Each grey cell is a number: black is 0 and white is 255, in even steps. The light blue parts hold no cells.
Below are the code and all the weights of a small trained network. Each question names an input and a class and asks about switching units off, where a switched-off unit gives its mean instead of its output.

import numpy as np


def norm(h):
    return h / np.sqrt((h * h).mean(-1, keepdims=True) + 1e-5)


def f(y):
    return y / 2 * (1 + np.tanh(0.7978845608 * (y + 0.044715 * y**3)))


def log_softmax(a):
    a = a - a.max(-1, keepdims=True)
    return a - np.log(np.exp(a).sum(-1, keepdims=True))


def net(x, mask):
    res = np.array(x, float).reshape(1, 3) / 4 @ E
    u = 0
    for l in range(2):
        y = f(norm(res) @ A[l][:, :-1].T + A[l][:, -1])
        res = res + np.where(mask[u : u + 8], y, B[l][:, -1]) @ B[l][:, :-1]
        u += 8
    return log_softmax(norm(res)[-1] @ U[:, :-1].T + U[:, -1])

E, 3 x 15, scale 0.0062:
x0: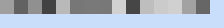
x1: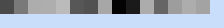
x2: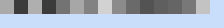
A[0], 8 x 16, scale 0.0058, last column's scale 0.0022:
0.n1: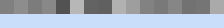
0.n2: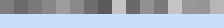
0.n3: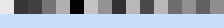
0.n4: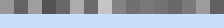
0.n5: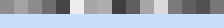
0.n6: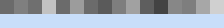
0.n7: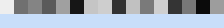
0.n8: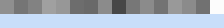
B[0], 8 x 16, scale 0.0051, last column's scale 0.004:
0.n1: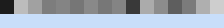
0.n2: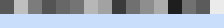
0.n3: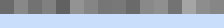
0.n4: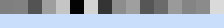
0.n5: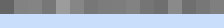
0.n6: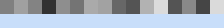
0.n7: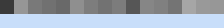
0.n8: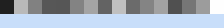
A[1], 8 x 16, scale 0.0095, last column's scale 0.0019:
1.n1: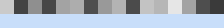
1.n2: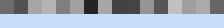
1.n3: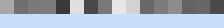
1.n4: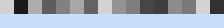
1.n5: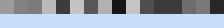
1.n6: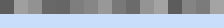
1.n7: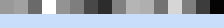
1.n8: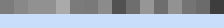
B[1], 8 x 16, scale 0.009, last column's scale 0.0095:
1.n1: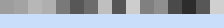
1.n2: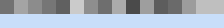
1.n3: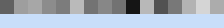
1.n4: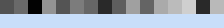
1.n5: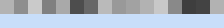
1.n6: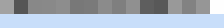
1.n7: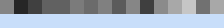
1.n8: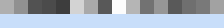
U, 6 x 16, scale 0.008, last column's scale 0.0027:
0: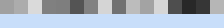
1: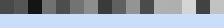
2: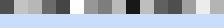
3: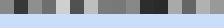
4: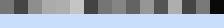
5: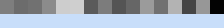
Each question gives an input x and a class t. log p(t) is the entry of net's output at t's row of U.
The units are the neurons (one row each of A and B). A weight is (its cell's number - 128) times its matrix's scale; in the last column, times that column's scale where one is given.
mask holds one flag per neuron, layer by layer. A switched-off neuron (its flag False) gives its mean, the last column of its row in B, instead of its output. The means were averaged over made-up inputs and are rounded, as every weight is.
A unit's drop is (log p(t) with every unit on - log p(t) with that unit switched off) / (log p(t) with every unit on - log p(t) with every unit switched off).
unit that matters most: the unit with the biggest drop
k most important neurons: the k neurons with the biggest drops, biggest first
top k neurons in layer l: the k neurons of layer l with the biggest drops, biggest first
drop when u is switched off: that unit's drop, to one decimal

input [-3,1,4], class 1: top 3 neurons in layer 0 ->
(0.n2, 0.n1, 0.n8)
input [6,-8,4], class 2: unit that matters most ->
1.n3
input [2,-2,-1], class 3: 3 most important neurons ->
(1.n6, 1.n4, 1.n1)
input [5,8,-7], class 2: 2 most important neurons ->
(1.n2, 0.n4)
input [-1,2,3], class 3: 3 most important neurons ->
(0.n4, 1.n4, 0.n8)
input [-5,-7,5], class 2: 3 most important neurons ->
(1.n3, 0.n2, 1.n1)
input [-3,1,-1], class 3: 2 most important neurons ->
(0.n6, 1.n6)
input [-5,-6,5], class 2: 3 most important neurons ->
(1.n3, 0.n2, 1.n1)
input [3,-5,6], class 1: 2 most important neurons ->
(1.n4, 0.n8)
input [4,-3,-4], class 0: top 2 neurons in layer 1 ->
(1.n4, 1.n7)
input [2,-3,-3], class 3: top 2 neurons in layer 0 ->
(0.n1, 0.n2)
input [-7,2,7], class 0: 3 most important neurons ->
(1.n5, 0.n6, 1.n7)
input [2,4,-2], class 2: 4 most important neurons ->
(0.n4, 1.n4, 0.n6, 1.n1)
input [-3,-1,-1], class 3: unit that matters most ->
0.n6
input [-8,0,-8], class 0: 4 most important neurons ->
(1.n5, 0.n4, 1.n4, 0.n6)
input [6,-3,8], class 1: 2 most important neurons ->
(1.n4, 0.n6)
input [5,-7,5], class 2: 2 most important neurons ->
(1.n3, 0.n6)
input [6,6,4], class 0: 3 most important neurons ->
(1.n1, 0.n1, 1.n3)
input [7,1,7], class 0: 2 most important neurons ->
(1.n1, 0.n2)
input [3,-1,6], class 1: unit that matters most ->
1.n4
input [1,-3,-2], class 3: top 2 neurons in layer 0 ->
(0.n1, 0.n8)
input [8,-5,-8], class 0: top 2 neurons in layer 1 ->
(1.n1, 1.n4)
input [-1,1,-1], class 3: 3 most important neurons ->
(1.n6, 1.n4, 1.n1)
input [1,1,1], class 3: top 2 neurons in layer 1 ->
(1.n4, 1.n1)
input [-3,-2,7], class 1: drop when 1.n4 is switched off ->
0.5
